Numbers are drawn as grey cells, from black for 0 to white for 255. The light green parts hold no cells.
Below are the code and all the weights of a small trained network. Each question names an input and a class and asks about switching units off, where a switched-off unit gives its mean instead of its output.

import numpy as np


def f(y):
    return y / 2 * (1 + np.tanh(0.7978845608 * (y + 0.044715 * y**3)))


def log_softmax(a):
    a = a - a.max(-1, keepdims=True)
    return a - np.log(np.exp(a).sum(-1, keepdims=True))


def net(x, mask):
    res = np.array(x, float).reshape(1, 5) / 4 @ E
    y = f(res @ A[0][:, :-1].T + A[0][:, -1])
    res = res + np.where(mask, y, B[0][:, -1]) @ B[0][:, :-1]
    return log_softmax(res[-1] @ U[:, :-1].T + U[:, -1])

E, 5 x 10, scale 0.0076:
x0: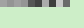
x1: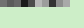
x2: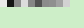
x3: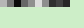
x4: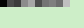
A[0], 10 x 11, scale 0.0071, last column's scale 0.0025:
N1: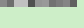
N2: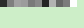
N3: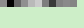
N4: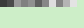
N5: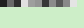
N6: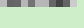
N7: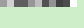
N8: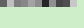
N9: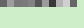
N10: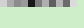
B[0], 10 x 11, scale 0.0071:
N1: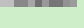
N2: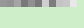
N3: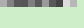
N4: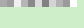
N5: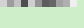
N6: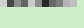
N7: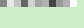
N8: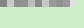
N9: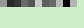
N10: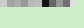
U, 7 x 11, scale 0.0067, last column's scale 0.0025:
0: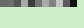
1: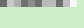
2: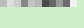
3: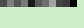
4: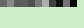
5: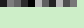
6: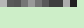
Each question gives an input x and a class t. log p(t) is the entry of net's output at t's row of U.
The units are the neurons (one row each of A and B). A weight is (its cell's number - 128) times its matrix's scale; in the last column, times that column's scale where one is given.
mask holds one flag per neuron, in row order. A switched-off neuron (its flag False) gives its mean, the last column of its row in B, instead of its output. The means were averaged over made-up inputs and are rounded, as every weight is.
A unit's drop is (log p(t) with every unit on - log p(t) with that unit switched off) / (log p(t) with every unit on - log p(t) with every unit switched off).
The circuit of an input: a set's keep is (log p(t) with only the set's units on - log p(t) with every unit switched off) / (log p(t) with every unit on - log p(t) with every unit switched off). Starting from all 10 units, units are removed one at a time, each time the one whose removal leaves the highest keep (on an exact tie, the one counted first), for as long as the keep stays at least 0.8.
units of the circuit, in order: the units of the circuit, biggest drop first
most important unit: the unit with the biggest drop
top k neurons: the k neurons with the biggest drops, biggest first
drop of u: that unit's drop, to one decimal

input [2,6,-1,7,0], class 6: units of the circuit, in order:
(N3 N4)
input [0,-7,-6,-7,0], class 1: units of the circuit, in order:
(N10 N2)
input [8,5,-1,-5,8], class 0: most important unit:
N4
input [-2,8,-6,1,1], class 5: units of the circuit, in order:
(N4 N5)
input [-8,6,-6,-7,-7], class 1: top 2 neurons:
(N10 N5)
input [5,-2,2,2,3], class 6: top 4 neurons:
(N4 N7 N8 N2)
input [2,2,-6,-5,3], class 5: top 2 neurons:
(N9 N7)
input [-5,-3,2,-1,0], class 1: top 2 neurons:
(N10 N9)
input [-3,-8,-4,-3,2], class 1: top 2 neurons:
(N10 N2)
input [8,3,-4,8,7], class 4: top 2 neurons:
(N3 N4)
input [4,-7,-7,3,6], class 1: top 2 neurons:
(N10 N6)
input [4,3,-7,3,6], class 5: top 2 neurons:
(N4 N10)
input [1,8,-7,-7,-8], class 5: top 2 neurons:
(N4 N5)
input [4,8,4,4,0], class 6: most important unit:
N3
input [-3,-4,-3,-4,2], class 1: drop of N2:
0.3
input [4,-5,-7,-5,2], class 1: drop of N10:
0.3
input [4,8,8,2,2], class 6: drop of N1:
0.0
